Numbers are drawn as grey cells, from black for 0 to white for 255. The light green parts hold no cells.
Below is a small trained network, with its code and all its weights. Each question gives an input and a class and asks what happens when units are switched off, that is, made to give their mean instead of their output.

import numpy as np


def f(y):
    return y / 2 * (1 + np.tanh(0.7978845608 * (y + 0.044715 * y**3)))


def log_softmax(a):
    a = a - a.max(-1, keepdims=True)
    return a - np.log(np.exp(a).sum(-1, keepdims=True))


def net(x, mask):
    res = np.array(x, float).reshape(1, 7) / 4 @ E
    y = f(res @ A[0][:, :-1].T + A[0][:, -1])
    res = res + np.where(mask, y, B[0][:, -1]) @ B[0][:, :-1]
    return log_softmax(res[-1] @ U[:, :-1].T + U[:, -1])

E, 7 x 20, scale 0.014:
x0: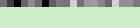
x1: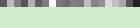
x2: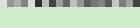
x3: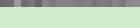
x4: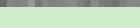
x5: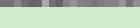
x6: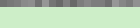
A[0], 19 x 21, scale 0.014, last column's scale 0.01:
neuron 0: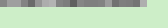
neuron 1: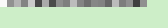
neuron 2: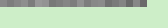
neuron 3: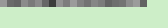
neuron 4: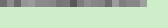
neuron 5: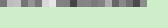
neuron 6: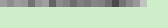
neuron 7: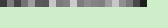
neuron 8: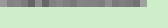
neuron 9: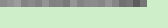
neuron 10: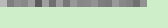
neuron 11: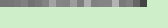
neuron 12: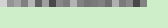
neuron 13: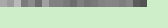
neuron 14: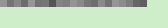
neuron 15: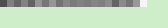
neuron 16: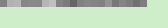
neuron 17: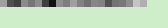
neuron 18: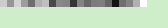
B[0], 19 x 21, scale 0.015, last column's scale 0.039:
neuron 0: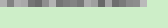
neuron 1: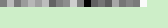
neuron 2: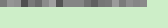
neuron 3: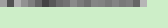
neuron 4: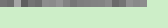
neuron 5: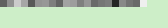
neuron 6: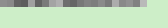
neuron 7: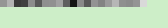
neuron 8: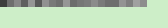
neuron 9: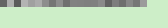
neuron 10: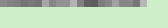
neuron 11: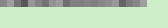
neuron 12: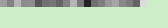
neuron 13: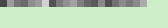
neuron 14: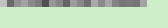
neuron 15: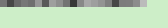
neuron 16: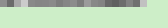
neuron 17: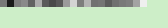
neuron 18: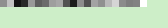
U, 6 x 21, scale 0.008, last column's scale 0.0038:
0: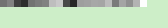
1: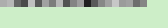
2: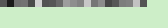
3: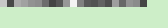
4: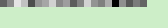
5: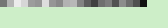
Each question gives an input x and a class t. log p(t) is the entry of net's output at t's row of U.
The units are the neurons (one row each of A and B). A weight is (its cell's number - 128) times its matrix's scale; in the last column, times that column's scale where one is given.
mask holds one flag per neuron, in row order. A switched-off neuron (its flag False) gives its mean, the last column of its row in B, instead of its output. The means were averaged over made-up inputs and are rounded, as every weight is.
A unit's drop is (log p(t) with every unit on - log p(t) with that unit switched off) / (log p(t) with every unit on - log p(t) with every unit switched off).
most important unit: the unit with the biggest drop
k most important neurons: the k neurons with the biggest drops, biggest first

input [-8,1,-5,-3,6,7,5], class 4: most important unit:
neuron 5
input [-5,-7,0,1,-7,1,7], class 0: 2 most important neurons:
[neuron 1; neuron 12]
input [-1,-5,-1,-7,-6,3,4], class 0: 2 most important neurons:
[neuron 1; neuron 18]
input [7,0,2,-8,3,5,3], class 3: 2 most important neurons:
[neuron 18; neuron 17]
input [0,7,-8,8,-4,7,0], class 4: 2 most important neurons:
[neuron 18; neuron 5]
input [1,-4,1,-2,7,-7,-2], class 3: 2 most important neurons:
[neuron 17; neuron 7]
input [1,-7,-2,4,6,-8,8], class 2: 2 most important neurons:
[neuron 17; neuron 7]
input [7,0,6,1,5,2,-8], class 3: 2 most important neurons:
[neuron 18; neuron 17]
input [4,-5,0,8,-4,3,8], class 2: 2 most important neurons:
[neuron 1; neuron 12]
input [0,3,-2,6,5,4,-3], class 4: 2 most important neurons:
[neuron 18; neuron 1]
